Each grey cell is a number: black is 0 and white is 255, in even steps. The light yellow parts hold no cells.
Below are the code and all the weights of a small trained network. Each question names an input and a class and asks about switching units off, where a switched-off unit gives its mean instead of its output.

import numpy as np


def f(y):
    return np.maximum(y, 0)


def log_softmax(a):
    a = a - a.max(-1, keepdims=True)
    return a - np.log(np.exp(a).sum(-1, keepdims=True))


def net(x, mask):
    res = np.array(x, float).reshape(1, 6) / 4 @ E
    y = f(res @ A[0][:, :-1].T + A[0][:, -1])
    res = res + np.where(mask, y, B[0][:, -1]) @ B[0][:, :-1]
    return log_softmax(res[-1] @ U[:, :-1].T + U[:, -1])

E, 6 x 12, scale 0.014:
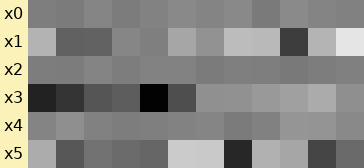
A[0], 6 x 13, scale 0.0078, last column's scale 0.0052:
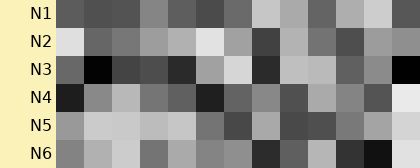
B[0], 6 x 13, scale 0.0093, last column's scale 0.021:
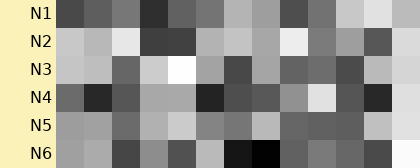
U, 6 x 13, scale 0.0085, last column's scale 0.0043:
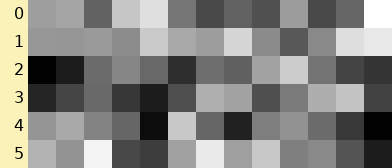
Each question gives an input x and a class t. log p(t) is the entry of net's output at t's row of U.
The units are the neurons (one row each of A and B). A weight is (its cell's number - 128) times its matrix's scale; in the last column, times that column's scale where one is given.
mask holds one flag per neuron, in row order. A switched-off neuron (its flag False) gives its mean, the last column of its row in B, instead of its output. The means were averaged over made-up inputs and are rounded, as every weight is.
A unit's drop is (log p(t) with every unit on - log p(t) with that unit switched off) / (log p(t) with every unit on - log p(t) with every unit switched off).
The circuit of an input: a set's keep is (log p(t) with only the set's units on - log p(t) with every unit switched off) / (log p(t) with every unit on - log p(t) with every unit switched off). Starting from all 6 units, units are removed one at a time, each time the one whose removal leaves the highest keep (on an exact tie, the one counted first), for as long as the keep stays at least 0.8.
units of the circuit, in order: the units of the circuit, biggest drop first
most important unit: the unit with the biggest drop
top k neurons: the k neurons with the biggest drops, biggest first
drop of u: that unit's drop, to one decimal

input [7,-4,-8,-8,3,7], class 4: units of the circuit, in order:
N6
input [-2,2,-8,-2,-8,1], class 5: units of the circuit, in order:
N3, N6
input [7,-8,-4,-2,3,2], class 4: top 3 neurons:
N6, N3, N5
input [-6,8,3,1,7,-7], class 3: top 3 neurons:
N1, N3, N2
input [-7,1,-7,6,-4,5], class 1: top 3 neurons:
N6, N3, N4
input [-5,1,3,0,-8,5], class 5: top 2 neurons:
N2, N5
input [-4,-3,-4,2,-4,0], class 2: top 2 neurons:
N5, N3
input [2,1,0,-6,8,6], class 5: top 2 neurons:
N2, N4
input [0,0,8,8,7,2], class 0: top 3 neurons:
N3, N2, N4
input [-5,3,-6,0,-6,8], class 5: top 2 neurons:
N2, N5
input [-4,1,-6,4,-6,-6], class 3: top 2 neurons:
N1, N6
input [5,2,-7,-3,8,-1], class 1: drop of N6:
0.3
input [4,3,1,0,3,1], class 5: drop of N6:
0.4
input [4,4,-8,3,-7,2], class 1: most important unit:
N3
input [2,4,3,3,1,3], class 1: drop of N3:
0.1
